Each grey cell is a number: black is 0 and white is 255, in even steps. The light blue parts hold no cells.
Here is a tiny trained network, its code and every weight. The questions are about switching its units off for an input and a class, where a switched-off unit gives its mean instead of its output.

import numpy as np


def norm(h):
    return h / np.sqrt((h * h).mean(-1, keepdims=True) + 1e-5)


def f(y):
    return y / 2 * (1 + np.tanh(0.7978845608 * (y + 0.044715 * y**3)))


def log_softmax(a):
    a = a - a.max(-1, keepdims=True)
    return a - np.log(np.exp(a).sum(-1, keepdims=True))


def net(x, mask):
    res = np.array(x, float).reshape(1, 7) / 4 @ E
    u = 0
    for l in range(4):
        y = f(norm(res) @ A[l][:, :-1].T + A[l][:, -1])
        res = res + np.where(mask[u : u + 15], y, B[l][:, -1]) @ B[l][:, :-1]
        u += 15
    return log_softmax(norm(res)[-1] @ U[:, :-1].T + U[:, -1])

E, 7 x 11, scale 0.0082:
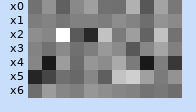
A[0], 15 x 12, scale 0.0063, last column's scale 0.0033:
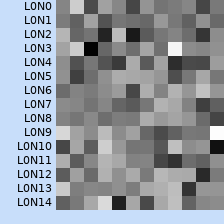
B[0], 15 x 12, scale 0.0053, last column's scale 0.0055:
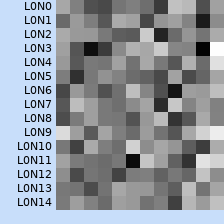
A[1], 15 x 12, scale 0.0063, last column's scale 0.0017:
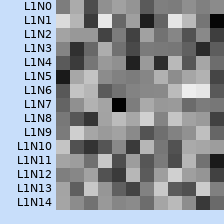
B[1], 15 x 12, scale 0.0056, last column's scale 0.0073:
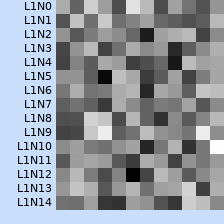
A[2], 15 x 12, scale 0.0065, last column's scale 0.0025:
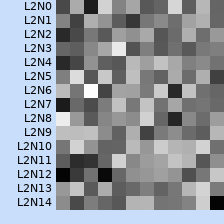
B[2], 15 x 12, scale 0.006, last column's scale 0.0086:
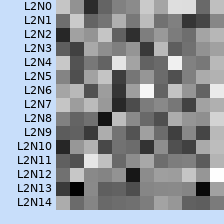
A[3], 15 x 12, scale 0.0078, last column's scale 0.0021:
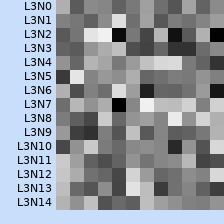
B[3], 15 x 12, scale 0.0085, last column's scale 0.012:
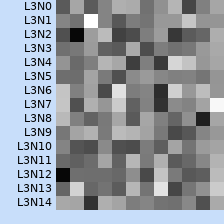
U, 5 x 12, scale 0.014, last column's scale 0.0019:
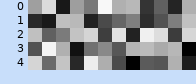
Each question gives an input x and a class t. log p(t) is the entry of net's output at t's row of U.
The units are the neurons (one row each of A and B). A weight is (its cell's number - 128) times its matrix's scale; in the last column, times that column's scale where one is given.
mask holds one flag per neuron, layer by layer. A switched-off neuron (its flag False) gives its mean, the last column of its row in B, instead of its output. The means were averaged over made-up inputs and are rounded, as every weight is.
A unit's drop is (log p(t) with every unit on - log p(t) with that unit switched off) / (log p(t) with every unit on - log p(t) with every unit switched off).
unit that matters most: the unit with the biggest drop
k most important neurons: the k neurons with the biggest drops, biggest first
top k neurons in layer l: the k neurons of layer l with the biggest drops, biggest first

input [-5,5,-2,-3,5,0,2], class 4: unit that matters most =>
L0N11
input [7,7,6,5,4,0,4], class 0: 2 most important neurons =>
L3N13, L2N12
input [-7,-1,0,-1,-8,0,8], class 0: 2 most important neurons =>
L0N3, L2N0
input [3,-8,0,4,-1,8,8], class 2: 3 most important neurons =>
L1N3, L2N11, L3N13
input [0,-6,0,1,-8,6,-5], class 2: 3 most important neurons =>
L0N3, L2N0, L1N3
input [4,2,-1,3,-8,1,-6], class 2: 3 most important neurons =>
L0N9, L0N10, L3N7
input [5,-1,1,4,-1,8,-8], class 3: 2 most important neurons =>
L0N3, L2N6
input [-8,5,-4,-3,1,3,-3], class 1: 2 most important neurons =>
L1N4, L2N6
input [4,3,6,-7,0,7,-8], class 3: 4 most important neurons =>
L0N3, L1N5, L2N10, L1N6
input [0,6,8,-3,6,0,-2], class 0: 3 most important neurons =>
L3N13, L2N12, L3N12
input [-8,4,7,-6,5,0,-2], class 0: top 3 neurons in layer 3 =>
L3N13, L3N12, L3N11
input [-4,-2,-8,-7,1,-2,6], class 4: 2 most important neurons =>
L2N6, L2N3
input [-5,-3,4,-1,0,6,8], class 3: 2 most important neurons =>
L0N3, L1N5
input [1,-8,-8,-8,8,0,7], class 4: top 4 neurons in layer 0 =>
L0N2, L0N11, L0N10, L0N0
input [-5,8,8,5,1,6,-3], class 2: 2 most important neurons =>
L2N6, L1N10
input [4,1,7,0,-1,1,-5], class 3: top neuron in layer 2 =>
L2N5
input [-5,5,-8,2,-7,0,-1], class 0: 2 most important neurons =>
L3N13, L0N3
